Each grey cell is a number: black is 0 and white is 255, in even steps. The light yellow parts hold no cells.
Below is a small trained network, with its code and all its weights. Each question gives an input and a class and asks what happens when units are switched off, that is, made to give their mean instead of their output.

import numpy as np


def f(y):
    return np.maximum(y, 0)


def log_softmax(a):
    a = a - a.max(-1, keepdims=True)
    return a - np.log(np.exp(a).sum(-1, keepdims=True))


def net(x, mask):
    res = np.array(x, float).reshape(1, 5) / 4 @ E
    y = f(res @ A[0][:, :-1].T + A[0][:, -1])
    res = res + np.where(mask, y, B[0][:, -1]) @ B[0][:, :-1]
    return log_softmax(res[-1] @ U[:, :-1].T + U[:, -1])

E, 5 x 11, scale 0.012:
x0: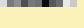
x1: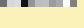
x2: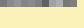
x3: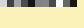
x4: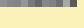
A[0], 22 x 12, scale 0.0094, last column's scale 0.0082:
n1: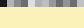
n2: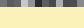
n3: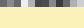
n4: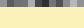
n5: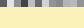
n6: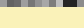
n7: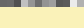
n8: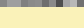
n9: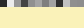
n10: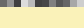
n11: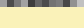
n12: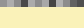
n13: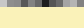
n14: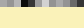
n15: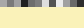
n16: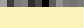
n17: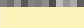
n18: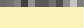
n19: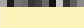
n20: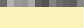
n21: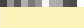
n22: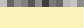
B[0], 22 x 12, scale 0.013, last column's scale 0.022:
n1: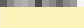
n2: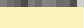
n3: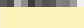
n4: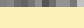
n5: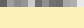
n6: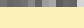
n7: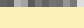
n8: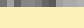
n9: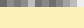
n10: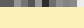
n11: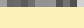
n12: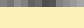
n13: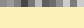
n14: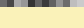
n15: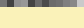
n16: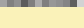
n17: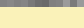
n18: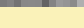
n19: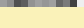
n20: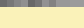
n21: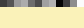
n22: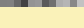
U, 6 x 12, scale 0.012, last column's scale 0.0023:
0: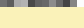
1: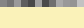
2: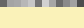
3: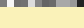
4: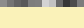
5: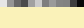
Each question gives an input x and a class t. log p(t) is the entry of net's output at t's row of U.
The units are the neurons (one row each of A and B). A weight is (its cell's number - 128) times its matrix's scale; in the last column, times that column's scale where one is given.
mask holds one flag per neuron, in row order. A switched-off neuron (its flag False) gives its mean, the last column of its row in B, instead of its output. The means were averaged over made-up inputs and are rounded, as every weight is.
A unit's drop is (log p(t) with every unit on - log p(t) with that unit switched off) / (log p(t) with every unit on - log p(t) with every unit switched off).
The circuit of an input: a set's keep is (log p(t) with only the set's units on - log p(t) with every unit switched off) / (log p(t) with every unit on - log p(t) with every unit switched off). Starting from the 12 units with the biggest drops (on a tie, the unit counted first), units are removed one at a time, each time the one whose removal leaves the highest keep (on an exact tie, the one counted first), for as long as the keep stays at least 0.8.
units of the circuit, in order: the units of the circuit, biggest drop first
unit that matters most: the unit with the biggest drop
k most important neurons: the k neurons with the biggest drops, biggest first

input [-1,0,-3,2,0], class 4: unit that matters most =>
n3
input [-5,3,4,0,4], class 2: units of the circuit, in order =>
(n3; n10)
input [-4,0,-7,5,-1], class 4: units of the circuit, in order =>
(n19; n3)
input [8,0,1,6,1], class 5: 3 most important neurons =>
(n19; n3; n16)
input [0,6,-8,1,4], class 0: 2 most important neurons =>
(n14; n15)
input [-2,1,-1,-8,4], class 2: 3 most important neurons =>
(n9; n5; n1)
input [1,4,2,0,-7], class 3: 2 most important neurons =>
(n21; n3)
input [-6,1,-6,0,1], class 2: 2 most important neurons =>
(n3; n10)
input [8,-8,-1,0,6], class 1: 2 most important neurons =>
(n3; n10)
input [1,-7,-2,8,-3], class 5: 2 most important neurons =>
(n21; n16)
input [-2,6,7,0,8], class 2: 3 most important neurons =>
(n5; n3; n10)
